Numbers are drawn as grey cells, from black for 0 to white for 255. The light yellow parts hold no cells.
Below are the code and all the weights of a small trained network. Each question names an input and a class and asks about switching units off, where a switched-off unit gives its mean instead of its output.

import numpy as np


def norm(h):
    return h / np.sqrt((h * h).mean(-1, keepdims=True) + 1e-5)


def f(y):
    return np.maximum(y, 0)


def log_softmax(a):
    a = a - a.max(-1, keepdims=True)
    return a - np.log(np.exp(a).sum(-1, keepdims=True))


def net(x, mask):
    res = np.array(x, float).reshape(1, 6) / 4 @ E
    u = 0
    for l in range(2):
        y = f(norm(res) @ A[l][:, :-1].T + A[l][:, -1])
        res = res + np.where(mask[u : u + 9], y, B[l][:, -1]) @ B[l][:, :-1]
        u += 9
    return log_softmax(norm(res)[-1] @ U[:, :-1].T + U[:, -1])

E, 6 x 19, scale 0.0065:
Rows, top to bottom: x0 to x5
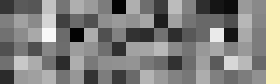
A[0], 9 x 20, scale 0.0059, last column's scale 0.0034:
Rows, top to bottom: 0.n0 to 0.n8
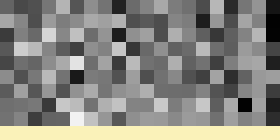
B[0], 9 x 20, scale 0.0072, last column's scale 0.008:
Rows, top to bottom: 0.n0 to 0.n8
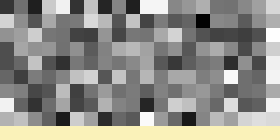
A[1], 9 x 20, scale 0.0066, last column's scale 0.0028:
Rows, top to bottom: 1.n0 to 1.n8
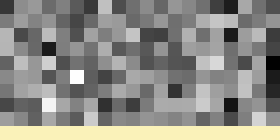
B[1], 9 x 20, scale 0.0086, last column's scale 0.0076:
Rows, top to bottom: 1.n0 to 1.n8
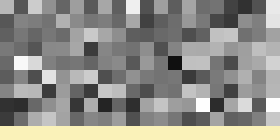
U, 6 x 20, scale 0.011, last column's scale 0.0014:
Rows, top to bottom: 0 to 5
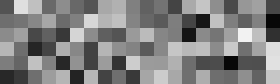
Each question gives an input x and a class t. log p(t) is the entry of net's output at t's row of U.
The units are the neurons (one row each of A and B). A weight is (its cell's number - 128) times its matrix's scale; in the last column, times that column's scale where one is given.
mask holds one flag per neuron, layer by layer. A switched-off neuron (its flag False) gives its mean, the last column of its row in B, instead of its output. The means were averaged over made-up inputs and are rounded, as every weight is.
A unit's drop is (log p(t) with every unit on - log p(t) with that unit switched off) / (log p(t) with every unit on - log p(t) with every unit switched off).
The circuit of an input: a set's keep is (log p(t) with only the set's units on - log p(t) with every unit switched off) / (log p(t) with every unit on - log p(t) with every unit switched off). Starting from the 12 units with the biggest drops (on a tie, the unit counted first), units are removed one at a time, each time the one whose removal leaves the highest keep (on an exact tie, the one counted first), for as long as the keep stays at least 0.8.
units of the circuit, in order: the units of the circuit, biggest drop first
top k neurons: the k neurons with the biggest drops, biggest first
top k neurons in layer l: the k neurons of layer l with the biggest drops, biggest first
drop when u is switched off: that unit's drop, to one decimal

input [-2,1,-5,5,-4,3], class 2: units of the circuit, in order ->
(0.n8)
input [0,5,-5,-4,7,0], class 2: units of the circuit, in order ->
(0.n2, 1.n5)
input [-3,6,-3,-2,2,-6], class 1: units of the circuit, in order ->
(1.n7, 1.n4)
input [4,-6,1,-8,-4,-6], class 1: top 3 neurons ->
(0.n1, 1.n7, 1.n2)
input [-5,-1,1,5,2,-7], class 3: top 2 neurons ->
(0.n4, 1.n4)
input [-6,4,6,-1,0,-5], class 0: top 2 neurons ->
(1.n4, 0.n3)
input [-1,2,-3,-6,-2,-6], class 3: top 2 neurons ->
(0.n7, 0.n0)
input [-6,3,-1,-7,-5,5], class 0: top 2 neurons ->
(0.n5, 0.n3)
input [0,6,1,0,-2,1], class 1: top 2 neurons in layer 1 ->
(1.n7, 1.n0)
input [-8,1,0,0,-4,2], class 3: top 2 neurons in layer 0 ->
(0.n7, 0.n4)
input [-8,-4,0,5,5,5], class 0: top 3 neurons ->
(0.n5, 1.n1, 0.n3)
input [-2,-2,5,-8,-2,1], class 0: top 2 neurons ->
(0.n3, 1.n4)
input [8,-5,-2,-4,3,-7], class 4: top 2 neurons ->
(0.n4, 0.n5)
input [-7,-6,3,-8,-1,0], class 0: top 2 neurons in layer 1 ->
(1.n4, 1.n1)
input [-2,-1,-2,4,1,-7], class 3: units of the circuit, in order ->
(0.n7)
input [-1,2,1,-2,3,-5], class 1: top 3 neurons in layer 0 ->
(0.n1, 0.n4, 0.n8)
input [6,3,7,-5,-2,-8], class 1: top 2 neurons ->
(0.n1, 1.n2)
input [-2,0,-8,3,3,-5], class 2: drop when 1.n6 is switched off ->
0.1
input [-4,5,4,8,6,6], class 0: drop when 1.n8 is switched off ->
0.0
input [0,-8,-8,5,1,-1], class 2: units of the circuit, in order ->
(0.n8)
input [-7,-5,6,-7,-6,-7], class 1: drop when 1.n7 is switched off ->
0.2
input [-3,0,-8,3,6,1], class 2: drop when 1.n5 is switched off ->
0.4
